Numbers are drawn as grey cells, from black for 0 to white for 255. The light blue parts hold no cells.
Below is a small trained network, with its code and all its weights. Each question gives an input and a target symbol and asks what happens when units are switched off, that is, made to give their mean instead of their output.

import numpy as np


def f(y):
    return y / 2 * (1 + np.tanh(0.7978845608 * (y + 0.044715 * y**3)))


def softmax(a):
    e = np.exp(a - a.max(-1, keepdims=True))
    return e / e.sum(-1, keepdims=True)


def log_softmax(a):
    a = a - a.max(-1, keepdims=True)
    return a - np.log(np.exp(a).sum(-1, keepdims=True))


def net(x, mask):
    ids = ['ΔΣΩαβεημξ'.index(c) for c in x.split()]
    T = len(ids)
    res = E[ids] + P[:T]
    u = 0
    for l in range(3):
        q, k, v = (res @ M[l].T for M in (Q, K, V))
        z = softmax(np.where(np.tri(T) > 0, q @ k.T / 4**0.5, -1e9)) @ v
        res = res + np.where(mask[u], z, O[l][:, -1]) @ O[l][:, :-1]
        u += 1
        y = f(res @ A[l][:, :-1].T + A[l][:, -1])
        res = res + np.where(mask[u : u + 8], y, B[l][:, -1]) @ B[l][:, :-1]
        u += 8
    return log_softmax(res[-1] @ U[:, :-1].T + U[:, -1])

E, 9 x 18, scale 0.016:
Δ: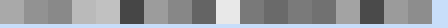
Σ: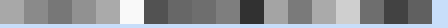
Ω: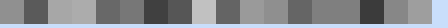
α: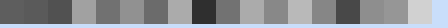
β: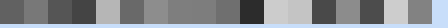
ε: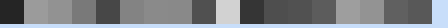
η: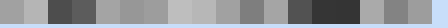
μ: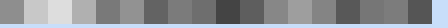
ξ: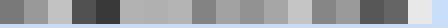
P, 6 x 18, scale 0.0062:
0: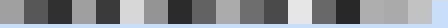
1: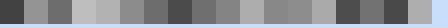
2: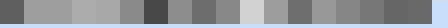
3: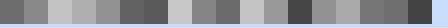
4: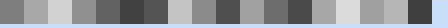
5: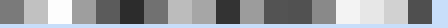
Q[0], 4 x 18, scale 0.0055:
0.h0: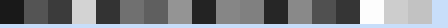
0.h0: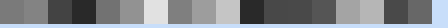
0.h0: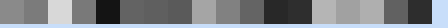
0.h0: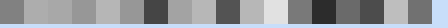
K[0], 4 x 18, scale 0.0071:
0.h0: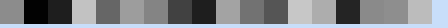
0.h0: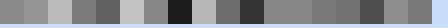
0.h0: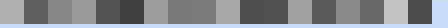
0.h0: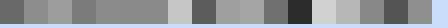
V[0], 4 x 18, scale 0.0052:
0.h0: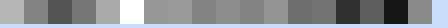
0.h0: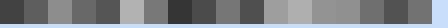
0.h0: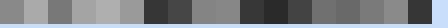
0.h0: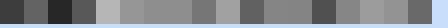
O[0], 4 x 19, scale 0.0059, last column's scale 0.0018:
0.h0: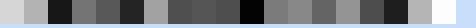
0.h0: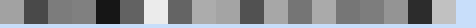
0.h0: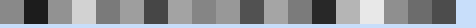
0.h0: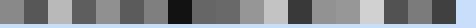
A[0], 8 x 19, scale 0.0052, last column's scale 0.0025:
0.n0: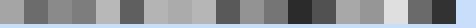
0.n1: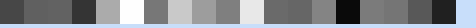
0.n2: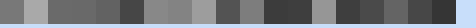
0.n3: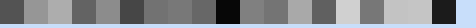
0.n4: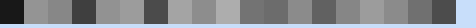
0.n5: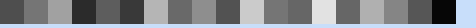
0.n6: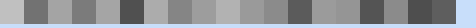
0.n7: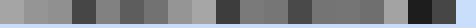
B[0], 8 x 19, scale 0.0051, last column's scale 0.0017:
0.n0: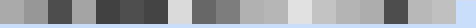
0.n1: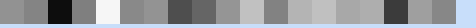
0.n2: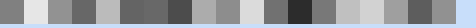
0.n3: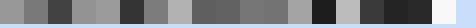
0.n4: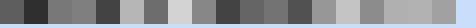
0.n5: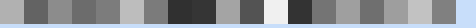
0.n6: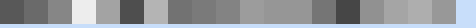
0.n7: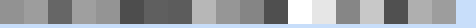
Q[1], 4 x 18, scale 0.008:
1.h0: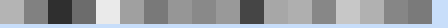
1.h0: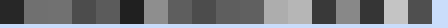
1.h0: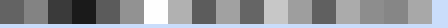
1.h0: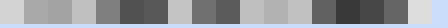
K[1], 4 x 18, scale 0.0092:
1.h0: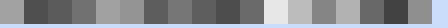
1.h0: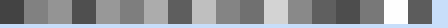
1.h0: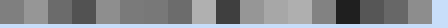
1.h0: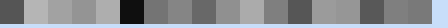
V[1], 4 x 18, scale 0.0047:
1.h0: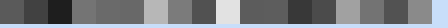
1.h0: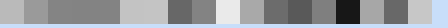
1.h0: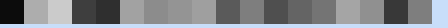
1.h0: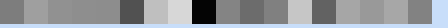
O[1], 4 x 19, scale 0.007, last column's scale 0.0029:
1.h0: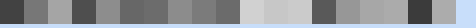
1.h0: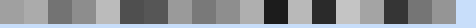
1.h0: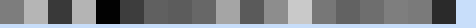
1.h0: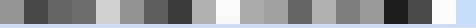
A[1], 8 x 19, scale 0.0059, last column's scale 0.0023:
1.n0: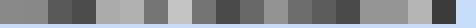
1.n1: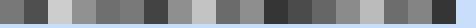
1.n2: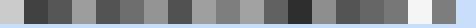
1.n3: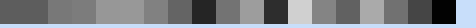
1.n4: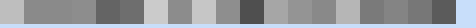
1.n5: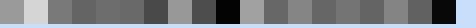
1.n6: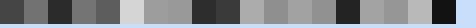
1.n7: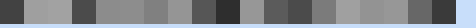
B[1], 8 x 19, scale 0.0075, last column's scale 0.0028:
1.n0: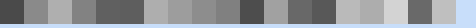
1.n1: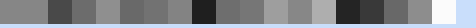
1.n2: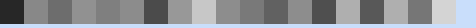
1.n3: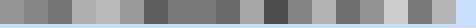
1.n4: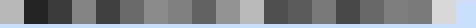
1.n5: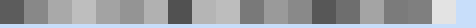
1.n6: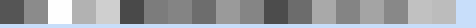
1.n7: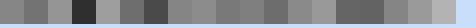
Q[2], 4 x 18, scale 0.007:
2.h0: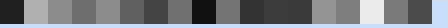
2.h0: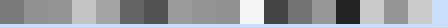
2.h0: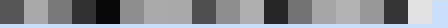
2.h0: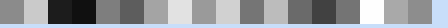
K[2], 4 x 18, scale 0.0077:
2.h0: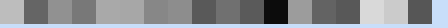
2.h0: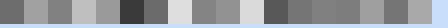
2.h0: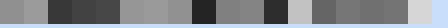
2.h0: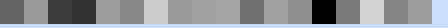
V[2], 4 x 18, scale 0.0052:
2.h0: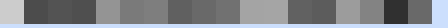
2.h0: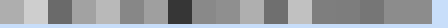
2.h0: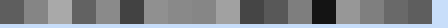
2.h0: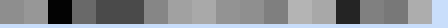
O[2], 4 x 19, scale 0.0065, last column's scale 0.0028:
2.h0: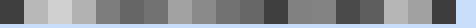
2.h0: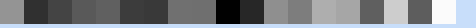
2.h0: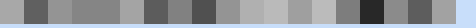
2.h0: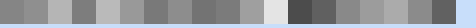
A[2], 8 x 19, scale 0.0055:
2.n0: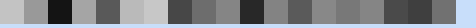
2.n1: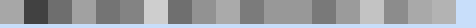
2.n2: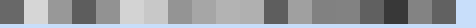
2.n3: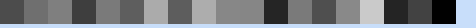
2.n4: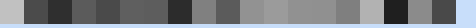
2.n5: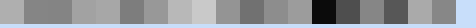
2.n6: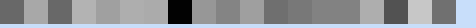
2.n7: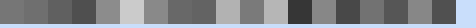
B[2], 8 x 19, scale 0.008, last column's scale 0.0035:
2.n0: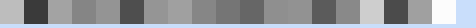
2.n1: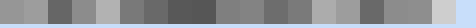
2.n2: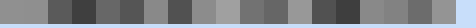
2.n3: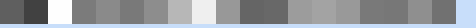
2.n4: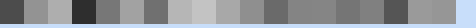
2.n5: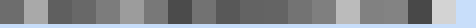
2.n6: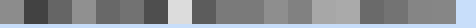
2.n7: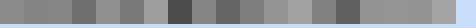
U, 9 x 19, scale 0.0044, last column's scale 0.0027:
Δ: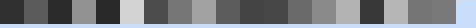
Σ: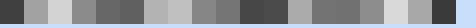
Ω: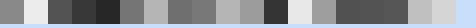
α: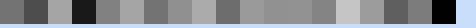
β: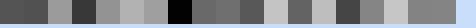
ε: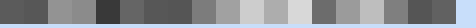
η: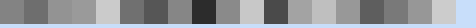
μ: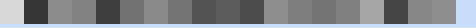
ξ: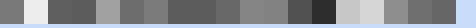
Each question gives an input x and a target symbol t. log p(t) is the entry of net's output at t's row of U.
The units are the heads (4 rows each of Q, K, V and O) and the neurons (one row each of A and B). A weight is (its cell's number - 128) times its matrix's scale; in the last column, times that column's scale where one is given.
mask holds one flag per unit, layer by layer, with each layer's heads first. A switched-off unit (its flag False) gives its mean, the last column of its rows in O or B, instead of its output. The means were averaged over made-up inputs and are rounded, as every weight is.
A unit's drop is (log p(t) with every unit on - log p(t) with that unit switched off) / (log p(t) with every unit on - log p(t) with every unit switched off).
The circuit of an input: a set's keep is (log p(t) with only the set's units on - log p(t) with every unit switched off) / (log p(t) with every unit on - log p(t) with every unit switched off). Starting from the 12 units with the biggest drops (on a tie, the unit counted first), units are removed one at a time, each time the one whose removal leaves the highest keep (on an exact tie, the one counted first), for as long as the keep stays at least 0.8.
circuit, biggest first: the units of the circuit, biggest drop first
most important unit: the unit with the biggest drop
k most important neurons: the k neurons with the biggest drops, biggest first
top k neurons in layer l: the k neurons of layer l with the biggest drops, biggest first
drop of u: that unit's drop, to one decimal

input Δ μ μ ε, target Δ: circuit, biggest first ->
[2.h0 1.h0 0.n4]
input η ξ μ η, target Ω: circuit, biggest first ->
[0.h0 1.h0]
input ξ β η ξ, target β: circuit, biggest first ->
[2.h0 0.h0 1.h0]
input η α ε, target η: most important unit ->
1.h0
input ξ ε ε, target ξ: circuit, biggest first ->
[2.h0 0.h0 0.n2]
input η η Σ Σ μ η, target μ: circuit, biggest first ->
[0.h0 1.n4]
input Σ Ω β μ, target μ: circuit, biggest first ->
[1.h0 2.n0 2.h0]
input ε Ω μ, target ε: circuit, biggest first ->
[1.h0 0.h0]
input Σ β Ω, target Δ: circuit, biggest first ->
[1.h0 1.n2]
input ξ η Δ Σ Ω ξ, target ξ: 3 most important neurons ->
[0.n3 1.n5 2.n5]
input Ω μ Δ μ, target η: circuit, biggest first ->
[1.h0 1.n1 0.h0]
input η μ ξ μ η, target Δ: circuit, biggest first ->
[1.h0 1.n2 2.h0]
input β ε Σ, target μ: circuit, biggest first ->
[2.n0 0.h0]
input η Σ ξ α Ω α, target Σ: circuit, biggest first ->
[1.h0 1.n6 0.n2]
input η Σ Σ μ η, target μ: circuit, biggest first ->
[0.h0]
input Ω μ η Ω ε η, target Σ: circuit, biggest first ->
[1.h0 0.h0 1.n0]
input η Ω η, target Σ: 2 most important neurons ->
[1.n6 1.n0]
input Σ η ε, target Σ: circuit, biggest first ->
[2.h0 0.h0 2.n3 1.h0]
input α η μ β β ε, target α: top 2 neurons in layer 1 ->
[1.n6 1.n3]
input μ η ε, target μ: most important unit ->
2.n0
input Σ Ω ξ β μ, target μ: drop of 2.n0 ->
0.6
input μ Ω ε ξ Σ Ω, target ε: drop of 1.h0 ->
0.8
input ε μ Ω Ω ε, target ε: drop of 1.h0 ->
0.7
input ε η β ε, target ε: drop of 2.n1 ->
0.0
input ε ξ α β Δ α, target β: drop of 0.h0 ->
0.6
